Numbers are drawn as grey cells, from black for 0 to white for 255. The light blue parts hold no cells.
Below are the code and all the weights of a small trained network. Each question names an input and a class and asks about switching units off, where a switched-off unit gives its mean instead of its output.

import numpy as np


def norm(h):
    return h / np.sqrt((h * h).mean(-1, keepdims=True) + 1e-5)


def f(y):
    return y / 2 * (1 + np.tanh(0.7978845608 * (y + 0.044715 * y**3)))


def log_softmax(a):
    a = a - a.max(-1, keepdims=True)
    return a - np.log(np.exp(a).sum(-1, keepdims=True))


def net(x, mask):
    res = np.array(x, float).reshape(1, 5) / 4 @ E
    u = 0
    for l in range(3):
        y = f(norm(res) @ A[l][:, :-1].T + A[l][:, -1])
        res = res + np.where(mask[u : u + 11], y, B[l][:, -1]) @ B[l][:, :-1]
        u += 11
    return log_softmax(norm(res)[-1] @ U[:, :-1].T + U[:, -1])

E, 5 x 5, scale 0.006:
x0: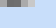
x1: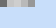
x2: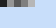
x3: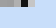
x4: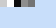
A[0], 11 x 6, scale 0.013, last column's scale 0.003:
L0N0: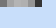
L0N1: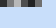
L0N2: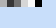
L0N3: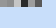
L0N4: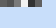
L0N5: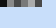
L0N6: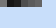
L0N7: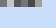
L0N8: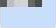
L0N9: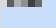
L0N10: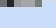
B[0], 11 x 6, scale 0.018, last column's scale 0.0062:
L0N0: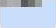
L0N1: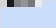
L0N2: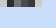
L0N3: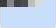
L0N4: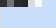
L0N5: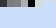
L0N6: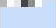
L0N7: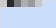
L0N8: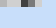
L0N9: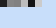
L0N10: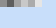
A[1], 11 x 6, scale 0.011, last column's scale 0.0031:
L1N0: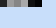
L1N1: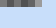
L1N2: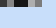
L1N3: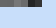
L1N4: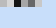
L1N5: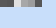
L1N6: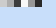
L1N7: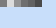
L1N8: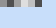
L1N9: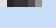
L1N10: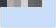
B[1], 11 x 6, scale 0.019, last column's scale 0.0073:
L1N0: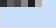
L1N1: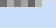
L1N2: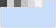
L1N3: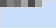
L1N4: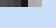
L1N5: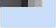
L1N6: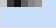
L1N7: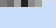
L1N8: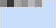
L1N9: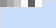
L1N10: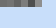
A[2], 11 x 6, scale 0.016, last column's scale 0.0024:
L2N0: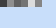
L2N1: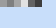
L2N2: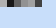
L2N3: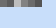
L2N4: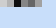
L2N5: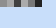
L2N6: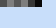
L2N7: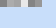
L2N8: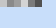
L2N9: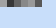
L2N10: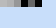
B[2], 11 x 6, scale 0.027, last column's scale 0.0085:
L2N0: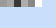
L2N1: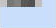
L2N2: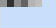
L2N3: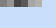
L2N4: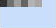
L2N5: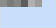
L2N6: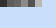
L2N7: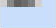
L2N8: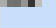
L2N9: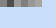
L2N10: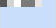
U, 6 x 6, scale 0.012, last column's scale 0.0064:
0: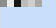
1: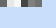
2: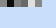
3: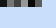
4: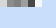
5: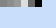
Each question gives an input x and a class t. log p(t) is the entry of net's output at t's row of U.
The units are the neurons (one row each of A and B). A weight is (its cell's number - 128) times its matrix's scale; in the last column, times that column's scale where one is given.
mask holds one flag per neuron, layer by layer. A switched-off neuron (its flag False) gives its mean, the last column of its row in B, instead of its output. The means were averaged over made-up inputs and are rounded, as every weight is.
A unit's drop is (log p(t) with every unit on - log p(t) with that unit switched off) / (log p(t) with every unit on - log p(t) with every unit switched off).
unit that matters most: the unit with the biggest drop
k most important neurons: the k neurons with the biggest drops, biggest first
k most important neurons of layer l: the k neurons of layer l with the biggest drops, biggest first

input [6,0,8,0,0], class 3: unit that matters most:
L0N5
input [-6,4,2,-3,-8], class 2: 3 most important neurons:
L0N1, L0N10, L0N2
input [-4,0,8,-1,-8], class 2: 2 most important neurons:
L0N1, L0N10
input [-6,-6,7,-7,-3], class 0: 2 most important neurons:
L0N4, L0N9
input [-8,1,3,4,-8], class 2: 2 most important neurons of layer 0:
L0N1, L0N2
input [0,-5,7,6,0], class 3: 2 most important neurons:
L0N5, L0N4
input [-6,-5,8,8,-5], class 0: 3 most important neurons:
L0N3, L0N9, L1N2
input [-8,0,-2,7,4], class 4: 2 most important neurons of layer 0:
L0N7, L0N4
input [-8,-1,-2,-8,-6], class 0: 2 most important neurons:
L0N4, L0N2
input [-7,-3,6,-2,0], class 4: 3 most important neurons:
L0N1, L0N7, L0N9
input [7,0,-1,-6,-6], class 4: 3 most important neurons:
L0N2, L1N9, L0N3
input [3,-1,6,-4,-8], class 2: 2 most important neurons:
L0N10, L0N9
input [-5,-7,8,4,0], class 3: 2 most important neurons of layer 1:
L1N0, L1N3
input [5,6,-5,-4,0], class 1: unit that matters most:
L0N8
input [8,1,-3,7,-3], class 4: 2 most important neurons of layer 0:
L0N2, L0N4
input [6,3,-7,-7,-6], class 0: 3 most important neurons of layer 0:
L0N4, L0N5, L0N1
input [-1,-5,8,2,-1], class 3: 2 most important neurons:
L0N5, L1N0
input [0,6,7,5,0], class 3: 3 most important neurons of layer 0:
L0N5, L0N6, L0N4
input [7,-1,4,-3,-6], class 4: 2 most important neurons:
L0N2, L1N9
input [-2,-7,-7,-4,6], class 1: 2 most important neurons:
L0N6, L0N5
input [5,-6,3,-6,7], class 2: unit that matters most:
L0N7
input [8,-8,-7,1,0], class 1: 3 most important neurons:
L0N6, L0N1, L0N7
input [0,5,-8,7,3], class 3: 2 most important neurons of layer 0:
L0N9, L0N4
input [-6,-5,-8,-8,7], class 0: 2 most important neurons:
L0N4, L0N5
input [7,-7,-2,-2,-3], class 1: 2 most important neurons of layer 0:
L0N6, L0N1
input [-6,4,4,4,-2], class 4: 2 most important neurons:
L0N1, L0N6
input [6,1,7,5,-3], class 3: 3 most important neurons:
L0N5, L0N4, L0N1
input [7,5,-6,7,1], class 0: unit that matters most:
L0N3
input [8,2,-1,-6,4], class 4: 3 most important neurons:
L1N9, L0N2, L0N3
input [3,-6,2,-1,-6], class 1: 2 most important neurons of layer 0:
L0N6, L0N7
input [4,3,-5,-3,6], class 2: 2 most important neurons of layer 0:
L0N5, L0N7
